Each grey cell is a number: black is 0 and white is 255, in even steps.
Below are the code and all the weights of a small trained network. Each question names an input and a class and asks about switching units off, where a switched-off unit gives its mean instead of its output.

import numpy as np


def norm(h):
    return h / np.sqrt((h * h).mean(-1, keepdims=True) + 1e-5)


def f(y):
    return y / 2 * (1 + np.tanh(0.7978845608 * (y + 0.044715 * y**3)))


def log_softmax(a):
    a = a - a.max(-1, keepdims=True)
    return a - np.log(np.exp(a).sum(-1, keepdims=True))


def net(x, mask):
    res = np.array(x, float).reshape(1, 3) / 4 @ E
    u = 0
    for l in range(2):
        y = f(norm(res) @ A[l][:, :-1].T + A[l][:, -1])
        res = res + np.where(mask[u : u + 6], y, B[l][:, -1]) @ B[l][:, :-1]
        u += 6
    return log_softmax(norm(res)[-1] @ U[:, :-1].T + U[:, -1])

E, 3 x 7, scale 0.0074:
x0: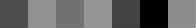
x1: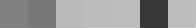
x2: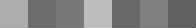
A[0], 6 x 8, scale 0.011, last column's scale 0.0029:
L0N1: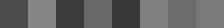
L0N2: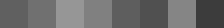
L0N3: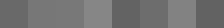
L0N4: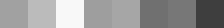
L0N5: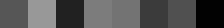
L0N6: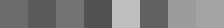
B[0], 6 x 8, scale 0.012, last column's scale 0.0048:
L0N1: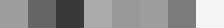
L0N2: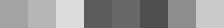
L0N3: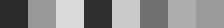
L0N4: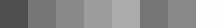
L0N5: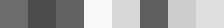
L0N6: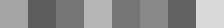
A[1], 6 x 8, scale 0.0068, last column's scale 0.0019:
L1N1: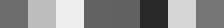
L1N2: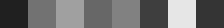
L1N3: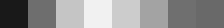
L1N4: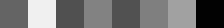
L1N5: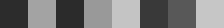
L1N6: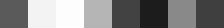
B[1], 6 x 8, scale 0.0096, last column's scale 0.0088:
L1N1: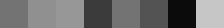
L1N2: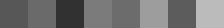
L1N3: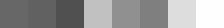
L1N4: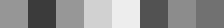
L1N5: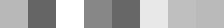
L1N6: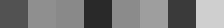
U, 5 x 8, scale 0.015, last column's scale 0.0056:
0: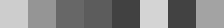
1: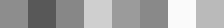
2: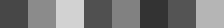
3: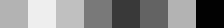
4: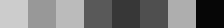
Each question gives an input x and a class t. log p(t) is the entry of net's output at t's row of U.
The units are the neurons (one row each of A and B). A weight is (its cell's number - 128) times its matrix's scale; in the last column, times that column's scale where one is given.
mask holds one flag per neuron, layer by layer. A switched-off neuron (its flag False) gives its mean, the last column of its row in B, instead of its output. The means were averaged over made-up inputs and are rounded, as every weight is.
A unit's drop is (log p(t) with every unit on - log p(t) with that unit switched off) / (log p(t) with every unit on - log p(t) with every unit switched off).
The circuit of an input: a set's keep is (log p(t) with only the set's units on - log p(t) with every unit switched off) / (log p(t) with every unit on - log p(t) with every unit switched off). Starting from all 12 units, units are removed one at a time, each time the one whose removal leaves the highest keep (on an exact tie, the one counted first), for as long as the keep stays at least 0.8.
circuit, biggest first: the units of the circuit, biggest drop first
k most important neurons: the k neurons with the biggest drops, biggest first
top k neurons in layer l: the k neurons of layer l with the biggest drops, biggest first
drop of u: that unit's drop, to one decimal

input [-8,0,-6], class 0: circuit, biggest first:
[L0N5]
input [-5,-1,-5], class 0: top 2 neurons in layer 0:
[L0N5, L0N4]
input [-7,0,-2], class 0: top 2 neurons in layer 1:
[L1N3, L1N5]
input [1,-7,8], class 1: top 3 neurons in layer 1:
[L1N1, L1N6, L1N2]
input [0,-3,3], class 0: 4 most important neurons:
[L1N3, L0N4, L0N5, L0N3]
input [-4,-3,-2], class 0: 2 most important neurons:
[L1N3, L0N5]
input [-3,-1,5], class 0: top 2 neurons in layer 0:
[L0N5, L0N4]
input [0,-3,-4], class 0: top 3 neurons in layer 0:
[L0N4, L0N5, L0N3]
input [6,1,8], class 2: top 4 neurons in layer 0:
[L0N2, L0N3, L0N6, L0N4]
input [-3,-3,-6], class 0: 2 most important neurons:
[L0N5, L1N3]
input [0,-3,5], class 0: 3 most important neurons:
[L1N3, L0N4, L0N5]
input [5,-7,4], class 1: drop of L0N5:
0.2
